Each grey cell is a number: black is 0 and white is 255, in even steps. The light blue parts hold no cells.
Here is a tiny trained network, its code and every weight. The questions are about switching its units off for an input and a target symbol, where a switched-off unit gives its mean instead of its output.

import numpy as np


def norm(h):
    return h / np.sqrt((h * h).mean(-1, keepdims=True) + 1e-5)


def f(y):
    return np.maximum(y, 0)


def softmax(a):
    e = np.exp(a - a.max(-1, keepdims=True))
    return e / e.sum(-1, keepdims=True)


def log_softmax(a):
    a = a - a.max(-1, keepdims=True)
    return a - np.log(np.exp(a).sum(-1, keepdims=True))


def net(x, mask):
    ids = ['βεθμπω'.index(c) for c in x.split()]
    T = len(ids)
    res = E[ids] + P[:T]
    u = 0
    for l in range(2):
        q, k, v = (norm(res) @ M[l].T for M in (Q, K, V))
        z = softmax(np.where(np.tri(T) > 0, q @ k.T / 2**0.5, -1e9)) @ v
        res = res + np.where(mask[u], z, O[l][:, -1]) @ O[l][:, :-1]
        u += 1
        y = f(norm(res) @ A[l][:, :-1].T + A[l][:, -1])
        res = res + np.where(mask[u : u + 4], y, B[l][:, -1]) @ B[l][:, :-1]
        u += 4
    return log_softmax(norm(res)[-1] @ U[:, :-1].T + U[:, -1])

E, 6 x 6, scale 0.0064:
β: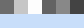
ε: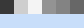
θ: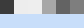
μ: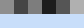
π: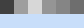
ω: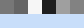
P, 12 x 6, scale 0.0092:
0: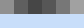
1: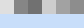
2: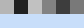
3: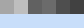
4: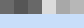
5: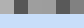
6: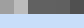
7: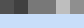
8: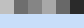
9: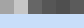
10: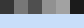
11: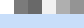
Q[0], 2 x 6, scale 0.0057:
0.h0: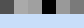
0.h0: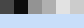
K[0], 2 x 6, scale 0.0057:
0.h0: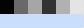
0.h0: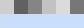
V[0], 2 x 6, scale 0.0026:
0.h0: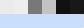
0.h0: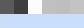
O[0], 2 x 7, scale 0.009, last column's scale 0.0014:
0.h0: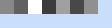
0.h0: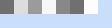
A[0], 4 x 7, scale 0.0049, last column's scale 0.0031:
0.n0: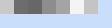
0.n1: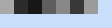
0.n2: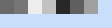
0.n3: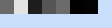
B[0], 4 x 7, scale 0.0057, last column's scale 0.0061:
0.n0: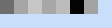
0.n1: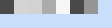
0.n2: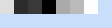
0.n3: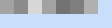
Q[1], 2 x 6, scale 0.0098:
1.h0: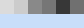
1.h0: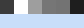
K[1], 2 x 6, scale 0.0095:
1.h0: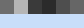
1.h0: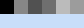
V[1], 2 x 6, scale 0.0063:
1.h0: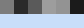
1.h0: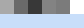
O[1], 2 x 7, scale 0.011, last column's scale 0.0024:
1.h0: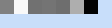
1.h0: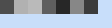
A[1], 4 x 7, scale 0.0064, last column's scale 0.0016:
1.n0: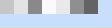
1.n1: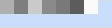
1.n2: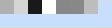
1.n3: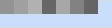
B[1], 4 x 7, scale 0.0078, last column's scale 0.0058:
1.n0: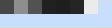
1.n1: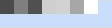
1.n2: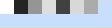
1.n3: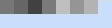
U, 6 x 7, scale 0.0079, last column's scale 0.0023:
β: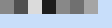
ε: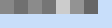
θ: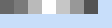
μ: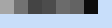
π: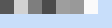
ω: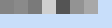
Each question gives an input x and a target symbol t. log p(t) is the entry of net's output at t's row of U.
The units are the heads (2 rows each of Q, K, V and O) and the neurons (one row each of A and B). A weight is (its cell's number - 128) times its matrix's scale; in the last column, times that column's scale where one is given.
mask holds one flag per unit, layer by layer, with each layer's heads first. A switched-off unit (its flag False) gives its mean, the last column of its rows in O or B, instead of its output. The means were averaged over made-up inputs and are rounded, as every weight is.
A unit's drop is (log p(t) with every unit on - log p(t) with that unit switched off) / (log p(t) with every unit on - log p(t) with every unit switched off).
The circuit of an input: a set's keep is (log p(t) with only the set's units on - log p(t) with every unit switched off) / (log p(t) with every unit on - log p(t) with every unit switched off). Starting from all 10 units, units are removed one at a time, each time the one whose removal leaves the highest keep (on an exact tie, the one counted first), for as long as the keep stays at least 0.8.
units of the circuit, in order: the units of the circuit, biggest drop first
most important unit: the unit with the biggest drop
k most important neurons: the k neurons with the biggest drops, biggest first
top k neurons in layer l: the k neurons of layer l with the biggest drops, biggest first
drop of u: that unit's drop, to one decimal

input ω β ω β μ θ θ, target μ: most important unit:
0.n0
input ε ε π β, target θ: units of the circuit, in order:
(1.h0; 1.n0; 1.n1)
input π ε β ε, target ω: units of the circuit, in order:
(0.h0; 1.n2)
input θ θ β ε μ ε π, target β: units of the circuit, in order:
(1.h0; 0.n3)
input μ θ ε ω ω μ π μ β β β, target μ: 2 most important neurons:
(0.n0; 0.n2)
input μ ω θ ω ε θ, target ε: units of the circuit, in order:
(0.n2; 1.n0)
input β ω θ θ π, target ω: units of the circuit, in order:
(1.n2; 1.n0; 0.h0; 1.h0)
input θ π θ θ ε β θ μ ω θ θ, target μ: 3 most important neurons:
(0.n0; 1.n0; 0.n2)
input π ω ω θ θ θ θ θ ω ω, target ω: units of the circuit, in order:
(0.h0; 0.n2)
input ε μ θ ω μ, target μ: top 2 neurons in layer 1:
(1.n0; 1.n1)
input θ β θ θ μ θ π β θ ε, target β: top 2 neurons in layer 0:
(0.n3; 0.n0)
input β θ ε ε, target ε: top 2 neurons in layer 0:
(0.n2; 0.n0)
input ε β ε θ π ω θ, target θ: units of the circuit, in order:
(1.h0; 1.n0)
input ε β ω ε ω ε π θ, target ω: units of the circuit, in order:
(0.h0; 1.n2; 1.n0)
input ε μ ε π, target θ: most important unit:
0.n2
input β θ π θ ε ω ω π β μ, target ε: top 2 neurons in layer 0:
(0.n2; 0.n1)
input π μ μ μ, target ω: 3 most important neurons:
(0.n2; 0.n0; 1.n2)
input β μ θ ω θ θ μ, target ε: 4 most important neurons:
(0.n1; 0.n2; 1.n0; 0.n0)
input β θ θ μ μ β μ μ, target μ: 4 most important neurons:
(0.n0; 1.n0; 0.n2; 1.n2)
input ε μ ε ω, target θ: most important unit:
0.n2
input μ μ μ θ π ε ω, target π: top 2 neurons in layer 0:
(0.n2; 0.n0)
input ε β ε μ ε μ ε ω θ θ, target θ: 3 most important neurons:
(0.n2; 1.n0; 0.n3)
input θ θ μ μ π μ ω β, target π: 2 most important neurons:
(0.n0; 0.n2)
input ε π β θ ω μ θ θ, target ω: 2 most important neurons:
(1.n2; 0.n0)
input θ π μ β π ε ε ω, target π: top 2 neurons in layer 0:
(0.n2; 0.n3)
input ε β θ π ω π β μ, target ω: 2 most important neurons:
(0.n2; 1.n2)
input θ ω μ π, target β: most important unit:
1.h0
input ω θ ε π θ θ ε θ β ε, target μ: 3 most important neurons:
(0.n0; 0.n2; 1.n0)
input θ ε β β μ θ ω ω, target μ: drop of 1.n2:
0.3
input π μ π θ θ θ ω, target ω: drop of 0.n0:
0.2
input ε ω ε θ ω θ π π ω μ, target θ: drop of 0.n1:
0.2
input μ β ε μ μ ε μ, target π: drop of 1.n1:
0.0
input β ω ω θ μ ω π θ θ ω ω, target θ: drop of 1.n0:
0.5
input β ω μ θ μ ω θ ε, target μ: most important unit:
0.n0
